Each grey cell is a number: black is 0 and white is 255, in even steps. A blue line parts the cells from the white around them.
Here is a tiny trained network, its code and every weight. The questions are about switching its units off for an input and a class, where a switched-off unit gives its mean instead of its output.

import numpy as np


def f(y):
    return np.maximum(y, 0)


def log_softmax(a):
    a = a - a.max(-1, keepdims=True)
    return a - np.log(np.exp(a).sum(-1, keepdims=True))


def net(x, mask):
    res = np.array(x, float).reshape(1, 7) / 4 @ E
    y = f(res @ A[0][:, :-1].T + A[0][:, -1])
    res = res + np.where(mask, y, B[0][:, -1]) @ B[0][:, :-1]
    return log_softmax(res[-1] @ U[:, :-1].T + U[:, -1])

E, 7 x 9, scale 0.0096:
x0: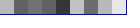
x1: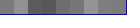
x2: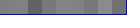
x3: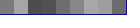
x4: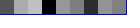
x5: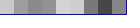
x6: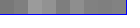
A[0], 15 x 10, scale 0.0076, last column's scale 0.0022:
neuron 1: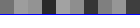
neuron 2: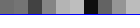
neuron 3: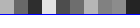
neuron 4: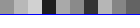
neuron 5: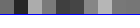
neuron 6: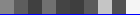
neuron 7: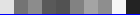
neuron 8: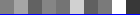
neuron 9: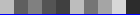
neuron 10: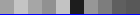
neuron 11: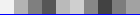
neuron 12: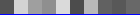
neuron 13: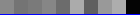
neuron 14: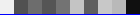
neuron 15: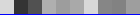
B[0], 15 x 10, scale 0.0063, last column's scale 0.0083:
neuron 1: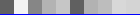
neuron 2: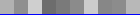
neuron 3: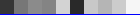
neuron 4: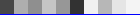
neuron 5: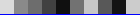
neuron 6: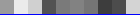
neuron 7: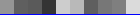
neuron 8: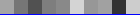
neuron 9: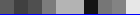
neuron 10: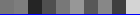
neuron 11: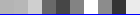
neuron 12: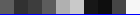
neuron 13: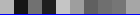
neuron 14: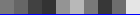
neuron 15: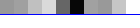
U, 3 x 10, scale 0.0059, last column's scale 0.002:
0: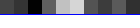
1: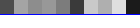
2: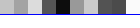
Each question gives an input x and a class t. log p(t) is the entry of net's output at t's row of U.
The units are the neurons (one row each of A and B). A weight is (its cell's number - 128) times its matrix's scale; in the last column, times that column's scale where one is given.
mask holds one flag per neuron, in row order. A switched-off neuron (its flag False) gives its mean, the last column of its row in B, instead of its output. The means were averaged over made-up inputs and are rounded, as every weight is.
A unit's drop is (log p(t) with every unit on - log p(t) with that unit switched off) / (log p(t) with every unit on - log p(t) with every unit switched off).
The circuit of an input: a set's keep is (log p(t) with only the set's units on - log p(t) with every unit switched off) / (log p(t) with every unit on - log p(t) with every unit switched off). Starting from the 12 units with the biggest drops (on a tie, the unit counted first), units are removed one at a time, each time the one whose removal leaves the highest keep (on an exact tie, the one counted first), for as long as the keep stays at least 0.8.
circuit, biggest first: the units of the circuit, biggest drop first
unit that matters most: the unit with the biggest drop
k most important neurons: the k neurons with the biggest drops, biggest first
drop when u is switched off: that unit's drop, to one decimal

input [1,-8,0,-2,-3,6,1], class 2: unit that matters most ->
neuron 11
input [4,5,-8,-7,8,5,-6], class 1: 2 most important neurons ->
neuron 4; neuron 1
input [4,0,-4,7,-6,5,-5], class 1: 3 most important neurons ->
neuron 15; neuron 3; neuron 12
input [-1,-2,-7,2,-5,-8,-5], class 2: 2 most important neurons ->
neuron 5; neuron 6
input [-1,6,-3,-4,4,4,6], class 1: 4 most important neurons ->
neuron 4; neuron 1; neuron 5; neuron 6
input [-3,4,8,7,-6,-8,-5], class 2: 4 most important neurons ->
neuron 6; neuron 5; neuron 4; neuron 1
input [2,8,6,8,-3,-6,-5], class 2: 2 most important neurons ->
neuron 6; neuron 4
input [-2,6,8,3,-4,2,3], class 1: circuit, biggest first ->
neuron 3; neuron 15
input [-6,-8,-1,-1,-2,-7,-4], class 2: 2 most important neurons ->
neuron 5; neuron 9
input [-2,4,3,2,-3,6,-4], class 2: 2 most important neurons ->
neuron 11; neuron 4
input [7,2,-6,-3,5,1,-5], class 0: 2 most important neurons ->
neuron 9; neuron 14
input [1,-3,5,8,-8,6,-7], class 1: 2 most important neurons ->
neuron 3; neuron 15
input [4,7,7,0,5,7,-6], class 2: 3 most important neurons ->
neuron 11; neuron 3; neuron 2
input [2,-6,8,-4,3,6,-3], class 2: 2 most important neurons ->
neuron 11; neuron 3
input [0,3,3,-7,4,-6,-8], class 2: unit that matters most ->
neuron 5
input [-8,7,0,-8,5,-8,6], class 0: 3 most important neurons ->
neuron 12; neuron 11; neuron 15
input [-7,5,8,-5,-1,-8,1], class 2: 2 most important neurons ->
neuron 6; neuron 5
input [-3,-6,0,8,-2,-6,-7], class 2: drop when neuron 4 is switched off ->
0.1
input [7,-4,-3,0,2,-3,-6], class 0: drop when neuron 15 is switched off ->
0.0
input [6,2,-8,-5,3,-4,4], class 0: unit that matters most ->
neuron 9
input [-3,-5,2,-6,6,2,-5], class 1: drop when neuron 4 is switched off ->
0.3
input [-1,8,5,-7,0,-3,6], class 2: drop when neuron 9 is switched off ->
0.2
